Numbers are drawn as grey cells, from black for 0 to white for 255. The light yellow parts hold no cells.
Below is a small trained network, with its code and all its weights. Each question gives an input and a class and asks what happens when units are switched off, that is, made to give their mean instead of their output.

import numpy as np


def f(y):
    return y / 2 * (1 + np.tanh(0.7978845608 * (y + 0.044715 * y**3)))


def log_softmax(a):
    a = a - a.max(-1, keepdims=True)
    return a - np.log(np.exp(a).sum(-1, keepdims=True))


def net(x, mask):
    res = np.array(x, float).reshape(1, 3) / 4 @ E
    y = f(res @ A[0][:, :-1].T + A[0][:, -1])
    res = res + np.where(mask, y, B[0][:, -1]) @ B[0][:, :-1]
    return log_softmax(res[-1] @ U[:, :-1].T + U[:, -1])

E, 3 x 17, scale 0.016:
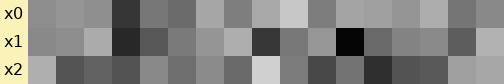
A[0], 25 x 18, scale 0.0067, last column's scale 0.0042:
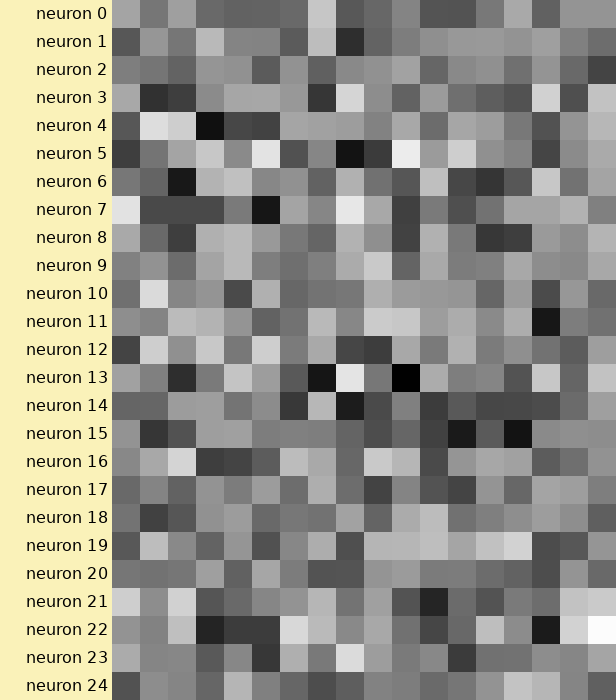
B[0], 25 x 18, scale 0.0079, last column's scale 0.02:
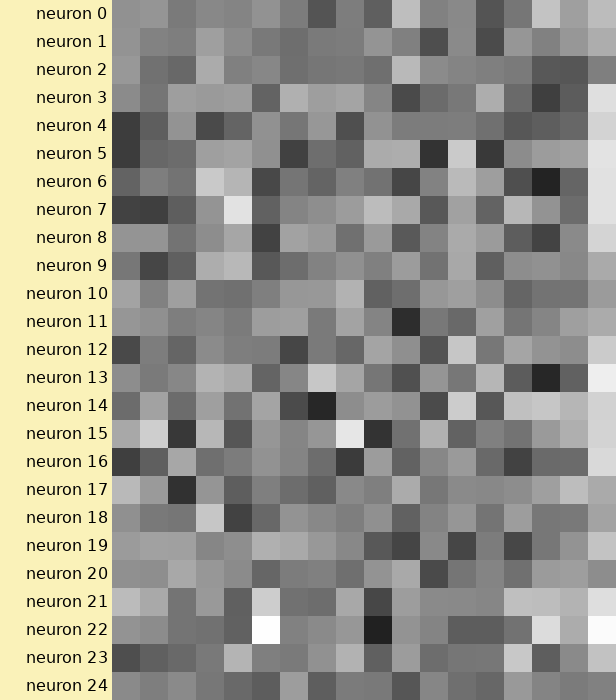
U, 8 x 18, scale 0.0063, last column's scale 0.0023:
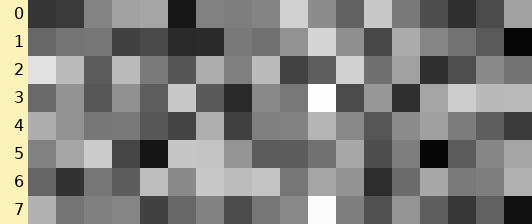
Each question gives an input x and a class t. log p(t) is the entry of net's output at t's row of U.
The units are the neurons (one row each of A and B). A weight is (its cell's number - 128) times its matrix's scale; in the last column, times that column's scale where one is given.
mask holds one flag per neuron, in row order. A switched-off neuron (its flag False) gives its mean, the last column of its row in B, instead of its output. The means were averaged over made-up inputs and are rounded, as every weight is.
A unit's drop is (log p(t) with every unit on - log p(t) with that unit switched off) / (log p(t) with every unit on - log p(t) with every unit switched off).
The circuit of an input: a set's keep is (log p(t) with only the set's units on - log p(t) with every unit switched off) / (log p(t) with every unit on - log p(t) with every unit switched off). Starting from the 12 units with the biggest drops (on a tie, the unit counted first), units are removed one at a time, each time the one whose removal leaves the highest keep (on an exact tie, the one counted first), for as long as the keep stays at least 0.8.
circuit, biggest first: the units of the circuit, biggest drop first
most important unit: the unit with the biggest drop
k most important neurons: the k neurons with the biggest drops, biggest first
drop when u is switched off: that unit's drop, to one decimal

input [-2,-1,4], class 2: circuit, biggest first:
[neuron 5]
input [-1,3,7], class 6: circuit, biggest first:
[neuron 7; neuron 5]
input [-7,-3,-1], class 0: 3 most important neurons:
[neuron 22; neuron 21; neuron 6]
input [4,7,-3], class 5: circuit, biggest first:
[neuron 4; neuron 7]
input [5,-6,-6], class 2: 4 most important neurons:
[neuron 19; neuron 7; neuron 11; neuron 16]
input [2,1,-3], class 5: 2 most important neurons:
[neuron 14; neuron 7]
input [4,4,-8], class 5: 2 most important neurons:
[neuron 19; neuron 16]
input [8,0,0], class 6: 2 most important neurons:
[neuron 7; neuron 14]
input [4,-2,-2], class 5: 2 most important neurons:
[neuron 7; neuron 6]
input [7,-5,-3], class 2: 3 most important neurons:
[neuron 19; neuron 5; neuron 7]
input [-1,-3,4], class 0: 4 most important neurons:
[neuron 22; neuron 21; neuron 7; neuron 19]
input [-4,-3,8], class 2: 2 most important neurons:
[neuron 15; neuron 5]
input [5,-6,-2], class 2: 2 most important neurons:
[neuron 5; neuron 7]
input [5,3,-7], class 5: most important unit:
neuron 19
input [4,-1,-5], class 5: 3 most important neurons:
[neuron 19; neuron 7; neuron 6]
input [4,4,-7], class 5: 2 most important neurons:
[neuron 19; neuron 16]
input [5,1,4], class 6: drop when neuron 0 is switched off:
0.0
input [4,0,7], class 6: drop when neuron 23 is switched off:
0.1
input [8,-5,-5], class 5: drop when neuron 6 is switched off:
0.2
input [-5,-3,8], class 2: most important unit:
neuron 15
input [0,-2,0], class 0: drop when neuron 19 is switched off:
0.3
